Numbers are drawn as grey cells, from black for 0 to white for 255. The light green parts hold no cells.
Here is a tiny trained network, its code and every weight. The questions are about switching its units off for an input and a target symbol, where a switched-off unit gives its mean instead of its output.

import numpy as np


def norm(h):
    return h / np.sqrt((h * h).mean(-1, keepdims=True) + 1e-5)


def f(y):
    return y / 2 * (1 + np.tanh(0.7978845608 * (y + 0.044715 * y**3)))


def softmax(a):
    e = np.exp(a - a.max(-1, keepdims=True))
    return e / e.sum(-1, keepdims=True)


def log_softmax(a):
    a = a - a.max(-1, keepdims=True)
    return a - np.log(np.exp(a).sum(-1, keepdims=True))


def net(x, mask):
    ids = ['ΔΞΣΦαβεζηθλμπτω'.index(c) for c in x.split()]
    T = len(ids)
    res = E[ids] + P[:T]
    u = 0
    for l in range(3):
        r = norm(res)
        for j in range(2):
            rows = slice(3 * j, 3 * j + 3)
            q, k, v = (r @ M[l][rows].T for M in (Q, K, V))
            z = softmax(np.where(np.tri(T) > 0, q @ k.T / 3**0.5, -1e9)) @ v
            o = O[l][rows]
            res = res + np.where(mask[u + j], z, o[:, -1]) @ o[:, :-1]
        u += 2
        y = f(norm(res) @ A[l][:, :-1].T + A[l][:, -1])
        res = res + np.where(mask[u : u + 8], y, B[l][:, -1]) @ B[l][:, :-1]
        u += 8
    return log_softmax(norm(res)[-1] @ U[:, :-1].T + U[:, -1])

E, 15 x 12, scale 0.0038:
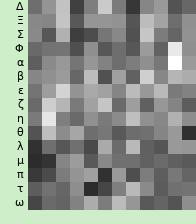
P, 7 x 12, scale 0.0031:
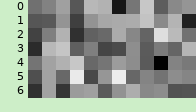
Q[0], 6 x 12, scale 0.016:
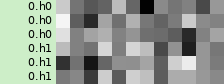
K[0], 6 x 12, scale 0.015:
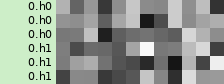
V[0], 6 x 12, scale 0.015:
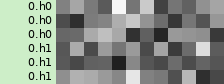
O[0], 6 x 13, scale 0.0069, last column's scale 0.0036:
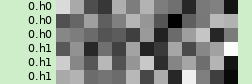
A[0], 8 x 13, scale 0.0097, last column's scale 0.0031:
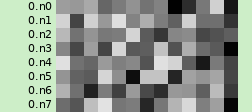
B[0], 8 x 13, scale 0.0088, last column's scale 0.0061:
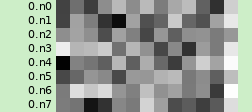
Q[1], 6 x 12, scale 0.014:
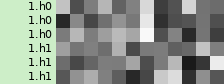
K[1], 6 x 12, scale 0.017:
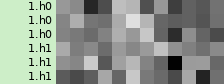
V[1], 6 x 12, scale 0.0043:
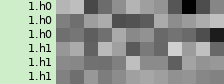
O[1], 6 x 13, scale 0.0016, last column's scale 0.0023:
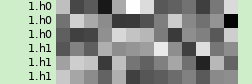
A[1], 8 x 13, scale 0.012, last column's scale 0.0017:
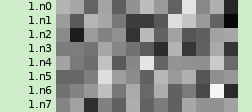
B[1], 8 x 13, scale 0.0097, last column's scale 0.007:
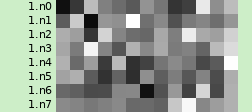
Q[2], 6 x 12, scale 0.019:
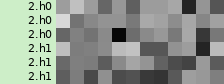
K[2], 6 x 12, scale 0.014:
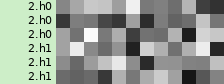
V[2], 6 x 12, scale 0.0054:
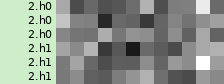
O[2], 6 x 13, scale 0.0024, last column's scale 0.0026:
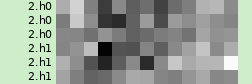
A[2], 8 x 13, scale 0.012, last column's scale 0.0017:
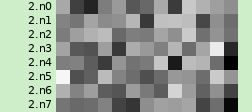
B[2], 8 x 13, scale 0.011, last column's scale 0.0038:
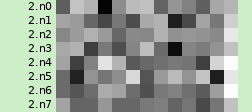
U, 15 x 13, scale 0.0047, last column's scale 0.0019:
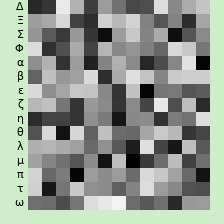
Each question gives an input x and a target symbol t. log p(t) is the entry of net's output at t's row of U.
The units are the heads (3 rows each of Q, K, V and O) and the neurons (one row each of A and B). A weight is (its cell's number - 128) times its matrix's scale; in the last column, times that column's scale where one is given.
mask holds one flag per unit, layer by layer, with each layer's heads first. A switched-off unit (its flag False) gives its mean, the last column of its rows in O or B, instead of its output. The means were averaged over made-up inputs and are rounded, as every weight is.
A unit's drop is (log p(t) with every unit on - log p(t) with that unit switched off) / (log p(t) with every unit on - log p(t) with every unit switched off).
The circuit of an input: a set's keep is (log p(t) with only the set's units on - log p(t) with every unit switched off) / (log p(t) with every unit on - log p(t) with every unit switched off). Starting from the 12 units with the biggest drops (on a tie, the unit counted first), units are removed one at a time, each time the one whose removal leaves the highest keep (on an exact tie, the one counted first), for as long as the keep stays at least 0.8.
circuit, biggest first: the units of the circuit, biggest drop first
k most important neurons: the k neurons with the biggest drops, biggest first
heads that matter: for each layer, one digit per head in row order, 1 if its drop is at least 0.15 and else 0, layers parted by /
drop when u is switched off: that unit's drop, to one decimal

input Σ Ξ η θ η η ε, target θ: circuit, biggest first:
(0.h1)
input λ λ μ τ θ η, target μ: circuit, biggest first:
(0.h1 1.n0 1.n4)
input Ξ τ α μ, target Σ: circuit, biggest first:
(0.h0 0.n7)
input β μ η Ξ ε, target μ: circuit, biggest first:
(0.h1 1.n4 1.n0)
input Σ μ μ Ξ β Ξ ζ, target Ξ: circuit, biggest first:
(0.h1 0.n1)
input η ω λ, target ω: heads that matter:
10 / 00 / 00
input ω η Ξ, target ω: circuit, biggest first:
(0.h0 0.n0)
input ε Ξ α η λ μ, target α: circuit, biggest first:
(0.h1 2.n3 1.n3)
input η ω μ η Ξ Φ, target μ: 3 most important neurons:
(1.n4 1.n0 0.n6)
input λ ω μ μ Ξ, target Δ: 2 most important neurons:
(1.n4 1.n5)
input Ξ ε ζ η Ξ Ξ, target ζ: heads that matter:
01 / 00 / 00
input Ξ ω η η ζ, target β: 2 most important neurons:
(0.n4 0.n7)
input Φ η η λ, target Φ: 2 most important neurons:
(1.n2 1.n3)
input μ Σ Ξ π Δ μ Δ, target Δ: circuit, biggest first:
(0.h0)
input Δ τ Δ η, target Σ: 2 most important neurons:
(0.n7 2.n7)
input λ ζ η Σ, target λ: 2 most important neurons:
(0.n6 1.n4)
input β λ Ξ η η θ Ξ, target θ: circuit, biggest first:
(0.h0 1.n1)
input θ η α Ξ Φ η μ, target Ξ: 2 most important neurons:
(0.n3 0.n1)
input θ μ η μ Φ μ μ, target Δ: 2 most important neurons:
(1.n0 1.n5)
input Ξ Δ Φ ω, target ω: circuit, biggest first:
(0.h0)
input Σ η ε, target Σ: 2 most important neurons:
(0.n1 2.n7)
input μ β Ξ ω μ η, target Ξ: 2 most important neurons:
(0.n1 0.n3)
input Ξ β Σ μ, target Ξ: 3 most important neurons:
(0.n3 0.n1 2.n4)
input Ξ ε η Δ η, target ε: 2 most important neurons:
(0.n3 2.n4)
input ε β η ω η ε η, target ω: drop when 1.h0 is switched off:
0.1
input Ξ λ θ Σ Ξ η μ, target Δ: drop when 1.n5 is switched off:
0.1
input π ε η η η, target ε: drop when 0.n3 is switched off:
0.3
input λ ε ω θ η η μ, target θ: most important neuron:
(0.n6)
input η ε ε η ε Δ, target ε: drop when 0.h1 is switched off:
1.0
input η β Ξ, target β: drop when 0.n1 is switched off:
0.2
